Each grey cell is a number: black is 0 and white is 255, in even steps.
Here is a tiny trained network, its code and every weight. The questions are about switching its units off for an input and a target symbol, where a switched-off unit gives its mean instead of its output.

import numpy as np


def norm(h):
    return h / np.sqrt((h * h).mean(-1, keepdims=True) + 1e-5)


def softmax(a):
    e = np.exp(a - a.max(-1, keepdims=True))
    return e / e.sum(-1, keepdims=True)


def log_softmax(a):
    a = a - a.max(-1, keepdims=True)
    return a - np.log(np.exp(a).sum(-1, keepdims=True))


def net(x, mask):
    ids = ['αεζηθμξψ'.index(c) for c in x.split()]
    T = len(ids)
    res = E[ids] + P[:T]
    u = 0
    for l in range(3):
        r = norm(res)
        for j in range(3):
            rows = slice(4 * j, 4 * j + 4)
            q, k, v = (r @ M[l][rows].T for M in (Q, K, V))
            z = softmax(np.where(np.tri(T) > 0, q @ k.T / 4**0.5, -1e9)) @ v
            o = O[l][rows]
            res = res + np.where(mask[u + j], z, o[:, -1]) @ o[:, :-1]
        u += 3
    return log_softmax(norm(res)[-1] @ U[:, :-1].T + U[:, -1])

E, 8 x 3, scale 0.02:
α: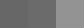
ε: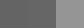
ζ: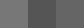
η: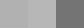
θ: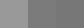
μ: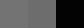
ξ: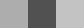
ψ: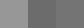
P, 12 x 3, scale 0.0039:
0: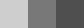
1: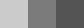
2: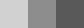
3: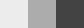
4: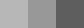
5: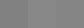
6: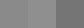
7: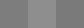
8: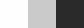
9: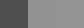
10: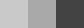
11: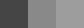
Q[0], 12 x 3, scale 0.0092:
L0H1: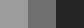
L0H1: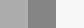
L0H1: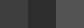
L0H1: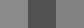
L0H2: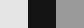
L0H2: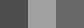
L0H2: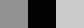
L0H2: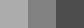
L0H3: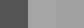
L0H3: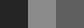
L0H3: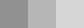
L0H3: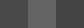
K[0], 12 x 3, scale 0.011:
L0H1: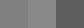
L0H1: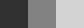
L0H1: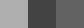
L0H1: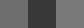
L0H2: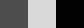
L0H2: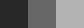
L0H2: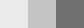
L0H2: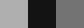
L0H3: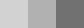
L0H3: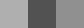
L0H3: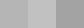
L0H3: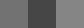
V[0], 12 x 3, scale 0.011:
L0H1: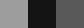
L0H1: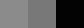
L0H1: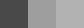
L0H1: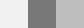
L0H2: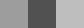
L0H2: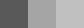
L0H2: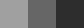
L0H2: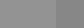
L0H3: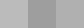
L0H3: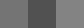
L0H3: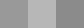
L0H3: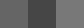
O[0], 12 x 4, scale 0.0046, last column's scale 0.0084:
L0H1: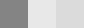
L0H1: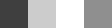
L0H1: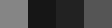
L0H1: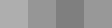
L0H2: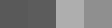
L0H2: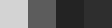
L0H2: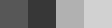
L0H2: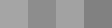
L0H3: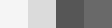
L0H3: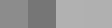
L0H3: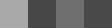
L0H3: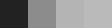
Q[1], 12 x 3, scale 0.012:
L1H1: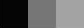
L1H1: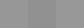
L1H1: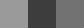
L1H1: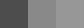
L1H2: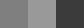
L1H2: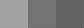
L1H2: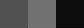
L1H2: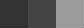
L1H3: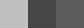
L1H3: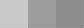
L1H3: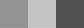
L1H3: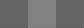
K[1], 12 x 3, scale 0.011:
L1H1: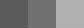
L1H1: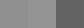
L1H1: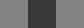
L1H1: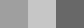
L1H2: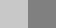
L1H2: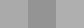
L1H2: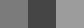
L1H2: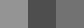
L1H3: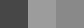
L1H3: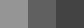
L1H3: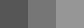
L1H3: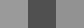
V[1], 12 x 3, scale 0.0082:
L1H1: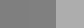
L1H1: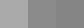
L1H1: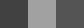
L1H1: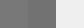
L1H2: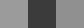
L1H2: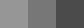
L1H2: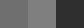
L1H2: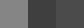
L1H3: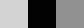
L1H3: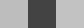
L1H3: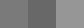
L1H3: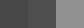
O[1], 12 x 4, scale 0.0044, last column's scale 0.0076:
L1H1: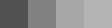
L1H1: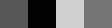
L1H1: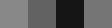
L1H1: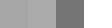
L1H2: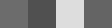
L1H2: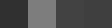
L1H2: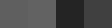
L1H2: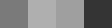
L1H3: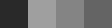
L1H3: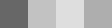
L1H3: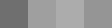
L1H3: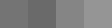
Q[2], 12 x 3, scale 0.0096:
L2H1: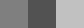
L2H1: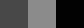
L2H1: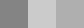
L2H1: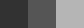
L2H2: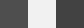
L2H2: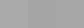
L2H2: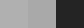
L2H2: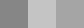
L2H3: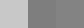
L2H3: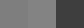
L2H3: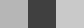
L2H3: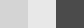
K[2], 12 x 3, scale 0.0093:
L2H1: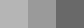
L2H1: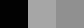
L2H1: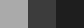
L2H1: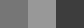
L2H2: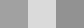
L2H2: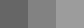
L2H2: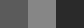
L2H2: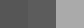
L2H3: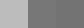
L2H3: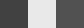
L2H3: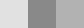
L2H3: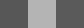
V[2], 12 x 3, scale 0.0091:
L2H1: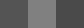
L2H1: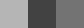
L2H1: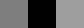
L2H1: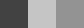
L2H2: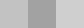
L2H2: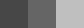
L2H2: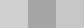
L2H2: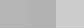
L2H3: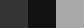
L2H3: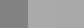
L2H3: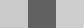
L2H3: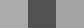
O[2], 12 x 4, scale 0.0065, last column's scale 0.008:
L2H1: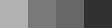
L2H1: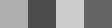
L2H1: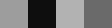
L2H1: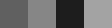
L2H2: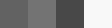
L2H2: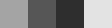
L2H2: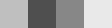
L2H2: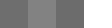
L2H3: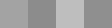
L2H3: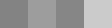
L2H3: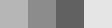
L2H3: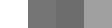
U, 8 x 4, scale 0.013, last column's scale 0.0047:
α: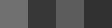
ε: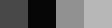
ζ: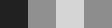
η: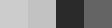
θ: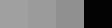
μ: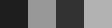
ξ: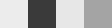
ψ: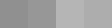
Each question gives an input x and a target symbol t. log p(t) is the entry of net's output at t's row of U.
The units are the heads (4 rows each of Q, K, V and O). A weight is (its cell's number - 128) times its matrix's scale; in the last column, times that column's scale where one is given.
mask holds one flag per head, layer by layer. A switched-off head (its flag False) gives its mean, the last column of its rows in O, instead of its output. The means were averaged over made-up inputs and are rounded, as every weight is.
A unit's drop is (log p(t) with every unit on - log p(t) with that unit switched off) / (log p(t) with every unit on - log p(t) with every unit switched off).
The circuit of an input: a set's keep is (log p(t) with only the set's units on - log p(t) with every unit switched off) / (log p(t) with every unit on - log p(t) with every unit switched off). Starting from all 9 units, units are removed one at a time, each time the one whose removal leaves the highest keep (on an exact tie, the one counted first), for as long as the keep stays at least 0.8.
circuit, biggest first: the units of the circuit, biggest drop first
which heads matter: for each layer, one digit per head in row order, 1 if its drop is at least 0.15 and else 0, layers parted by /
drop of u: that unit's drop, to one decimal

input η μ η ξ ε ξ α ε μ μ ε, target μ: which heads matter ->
010 / 011 / 000
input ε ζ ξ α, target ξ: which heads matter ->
100 / 010 / 101
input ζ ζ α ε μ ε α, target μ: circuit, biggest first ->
(L2H1)
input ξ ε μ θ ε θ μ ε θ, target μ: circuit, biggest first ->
(L1H2; L2H3)
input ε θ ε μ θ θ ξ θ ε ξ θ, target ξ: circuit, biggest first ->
(L0H1; L2H1; L0H3)
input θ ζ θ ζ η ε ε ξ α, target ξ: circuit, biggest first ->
(L0H1; L2H1; L0H2)
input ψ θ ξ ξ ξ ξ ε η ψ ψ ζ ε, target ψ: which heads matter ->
011 / 001 / 001
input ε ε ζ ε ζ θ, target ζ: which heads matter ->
011 / 000 / 000
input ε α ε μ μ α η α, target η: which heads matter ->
110 / 001 / 100
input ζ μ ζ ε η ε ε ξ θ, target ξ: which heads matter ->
100 / 000 / 100
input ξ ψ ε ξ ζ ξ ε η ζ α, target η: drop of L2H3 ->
0.2
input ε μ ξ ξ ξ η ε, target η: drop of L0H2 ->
0.4
